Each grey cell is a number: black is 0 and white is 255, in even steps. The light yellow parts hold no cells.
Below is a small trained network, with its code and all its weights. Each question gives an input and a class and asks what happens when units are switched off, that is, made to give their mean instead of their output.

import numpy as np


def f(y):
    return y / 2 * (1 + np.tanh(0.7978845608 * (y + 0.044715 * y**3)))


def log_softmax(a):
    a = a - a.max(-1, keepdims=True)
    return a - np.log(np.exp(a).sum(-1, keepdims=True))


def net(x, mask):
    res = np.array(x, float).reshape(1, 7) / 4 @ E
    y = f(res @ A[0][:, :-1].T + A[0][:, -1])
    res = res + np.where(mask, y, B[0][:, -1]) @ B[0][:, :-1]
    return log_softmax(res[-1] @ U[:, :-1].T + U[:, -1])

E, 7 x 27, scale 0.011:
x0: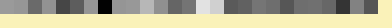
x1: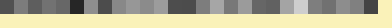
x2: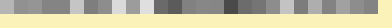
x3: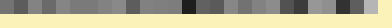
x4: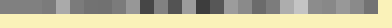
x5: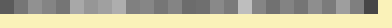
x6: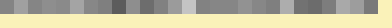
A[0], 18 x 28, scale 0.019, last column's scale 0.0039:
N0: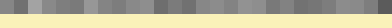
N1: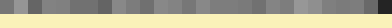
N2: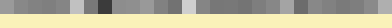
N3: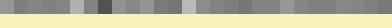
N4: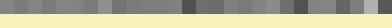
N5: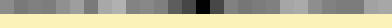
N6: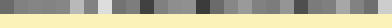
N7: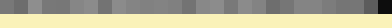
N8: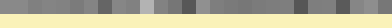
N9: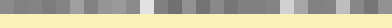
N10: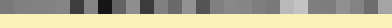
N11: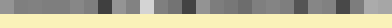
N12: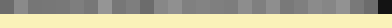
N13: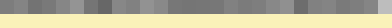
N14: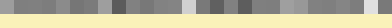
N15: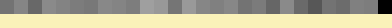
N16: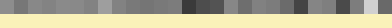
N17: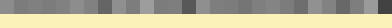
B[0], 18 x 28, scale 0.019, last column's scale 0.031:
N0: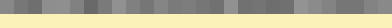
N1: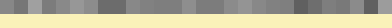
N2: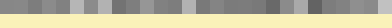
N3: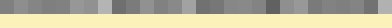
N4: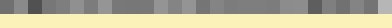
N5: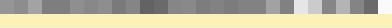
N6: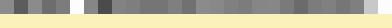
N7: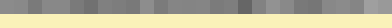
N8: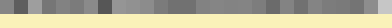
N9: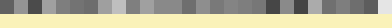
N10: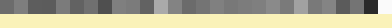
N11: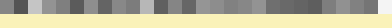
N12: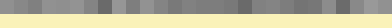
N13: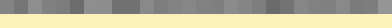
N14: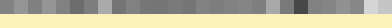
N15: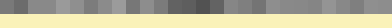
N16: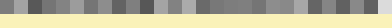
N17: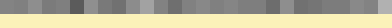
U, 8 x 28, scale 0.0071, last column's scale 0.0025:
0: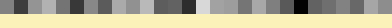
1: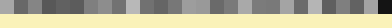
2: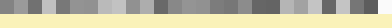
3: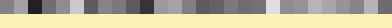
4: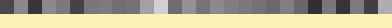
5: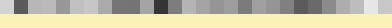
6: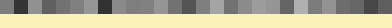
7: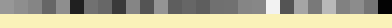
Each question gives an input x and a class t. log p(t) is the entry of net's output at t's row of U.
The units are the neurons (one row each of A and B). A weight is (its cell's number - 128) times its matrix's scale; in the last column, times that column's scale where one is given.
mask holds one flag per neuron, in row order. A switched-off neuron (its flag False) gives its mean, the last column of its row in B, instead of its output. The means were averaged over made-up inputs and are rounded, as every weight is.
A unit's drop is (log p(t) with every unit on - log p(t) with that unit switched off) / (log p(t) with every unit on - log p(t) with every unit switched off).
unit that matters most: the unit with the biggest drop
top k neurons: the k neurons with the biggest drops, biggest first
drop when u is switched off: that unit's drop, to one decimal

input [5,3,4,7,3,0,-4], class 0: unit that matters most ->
N11
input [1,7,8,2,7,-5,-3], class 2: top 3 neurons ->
(N9; N5; N6)
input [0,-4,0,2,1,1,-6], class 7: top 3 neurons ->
(N9; N6; N16)
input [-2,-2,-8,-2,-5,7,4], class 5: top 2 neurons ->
(N10; N16)
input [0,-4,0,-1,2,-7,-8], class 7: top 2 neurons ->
(N6; N16)
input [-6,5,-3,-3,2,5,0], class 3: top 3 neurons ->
(N11; N6; N8)
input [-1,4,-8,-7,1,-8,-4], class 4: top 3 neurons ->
(N5; N10; N6)
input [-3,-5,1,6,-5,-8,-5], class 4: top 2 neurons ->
(N16; N4)
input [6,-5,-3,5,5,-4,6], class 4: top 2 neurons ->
(N6; N5)
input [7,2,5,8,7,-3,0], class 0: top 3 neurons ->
(N11; N17; N8)
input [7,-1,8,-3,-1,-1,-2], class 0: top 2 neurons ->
(N11; N5)
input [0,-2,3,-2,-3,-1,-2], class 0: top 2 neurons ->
(N5; N16)
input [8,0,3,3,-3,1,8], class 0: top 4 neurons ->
(N11; N5; N6; N8)
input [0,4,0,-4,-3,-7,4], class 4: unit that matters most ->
N5
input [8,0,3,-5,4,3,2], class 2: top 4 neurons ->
(N2; N16; N3; N9)
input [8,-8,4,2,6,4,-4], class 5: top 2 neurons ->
(N2; N10)
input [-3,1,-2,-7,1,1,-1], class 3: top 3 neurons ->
(N11; N6; N8)
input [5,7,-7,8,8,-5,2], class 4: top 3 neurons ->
(N5; N6; N10)
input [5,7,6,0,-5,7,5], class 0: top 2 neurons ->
(N5; N11)
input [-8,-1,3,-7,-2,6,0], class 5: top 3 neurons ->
(N6; N10; N16)
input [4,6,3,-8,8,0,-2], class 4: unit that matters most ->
N10
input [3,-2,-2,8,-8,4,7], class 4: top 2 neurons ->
(N16; N4)
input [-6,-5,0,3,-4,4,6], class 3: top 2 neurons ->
(N11; N16)
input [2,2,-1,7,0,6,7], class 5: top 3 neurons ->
(N10; N9; N11)
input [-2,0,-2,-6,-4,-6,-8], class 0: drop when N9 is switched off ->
-0.1
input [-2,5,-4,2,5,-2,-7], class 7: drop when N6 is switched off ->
0.4
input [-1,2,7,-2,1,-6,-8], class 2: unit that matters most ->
N5
